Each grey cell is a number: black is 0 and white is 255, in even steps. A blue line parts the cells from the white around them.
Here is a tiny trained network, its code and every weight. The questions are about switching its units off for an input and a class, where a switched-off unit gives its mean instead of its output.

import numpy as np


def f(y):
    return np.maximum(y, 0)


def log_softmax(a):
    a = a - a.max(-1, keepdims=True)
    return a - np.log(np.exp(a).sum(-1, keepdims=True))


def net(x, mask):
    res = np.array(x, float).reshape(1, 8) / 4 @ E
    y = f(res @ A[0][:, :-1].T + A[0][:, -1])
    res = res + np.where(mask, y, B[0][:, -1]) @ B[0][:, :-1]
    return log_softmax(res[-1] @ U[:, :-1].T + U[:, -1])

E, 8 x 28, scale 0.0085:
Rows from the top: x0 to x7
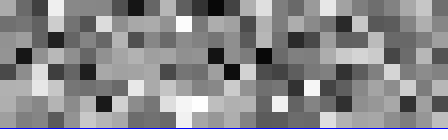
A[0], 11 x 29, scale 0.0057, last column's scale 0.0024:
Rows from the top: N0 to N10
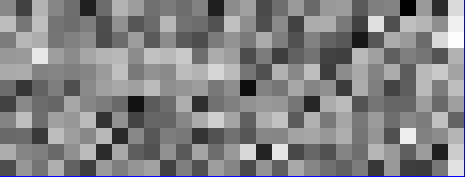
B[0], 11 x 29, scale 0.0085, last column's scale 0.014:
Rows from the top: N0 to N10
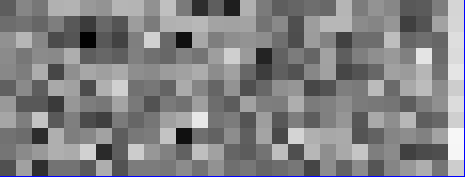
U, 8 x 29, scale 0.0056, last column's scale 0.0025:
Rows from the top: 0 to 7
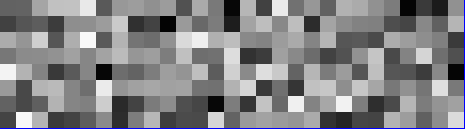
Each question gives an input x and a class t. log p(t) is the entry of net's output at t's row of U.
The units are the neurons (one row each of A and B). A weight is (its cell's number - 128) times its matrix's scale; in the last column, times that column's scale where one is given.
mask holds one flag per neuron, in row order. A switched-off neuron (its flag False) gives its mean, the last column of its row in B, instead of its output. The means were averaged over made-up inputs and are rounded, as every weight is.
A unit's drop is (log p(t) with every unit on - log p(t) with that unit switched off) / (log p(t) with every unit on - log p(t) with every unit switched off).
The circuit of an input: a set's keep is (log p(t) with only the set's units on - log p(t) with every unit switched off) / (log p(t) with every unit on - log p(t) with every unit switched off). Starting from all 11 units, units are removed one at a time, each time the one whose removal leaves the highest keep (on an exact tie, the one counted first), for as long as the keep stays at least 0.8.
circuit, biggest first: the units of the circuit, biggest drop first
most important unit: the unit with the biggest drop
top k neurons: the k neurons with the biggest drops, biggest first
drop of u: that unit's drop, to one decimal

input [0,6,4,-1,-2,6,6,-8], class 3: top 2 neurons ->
[N5; N3]
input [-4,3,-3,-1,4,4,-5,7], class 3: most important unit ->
N1
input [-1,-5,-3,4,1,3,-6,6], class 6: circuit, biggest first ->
[N8; N4]
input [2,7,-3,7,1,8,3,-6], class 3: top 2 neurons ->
[N5; N3]
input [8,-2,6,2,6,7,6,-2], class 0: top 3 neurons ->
[N9; N7; N0]
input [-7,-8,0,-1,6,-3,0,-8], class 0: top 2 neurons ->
[N9; N0]
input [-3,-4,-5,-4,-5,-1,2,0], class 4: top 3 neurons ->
[N7; N0; N3]
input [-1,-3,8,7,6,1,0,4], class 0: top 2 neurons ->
[N0; N9]
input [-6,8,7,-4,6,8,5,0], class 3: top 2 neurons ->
[N3; N5]
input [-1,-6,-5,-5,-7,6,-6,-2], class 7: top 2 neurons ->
[N2; N5]
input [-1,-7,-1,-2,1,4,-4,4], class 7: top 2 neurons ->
[N2; N9]
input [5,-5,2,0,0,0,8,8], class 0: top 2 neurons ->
[N9; N2]
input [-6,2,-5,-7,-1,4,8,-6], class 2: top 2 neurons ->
[N4; N7]
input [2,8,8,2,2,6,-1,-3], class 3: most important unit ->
N5
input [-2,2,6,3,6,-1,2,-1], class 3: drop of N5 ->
0.2
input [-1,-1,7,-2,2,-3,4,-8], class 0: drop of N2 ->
-0.1
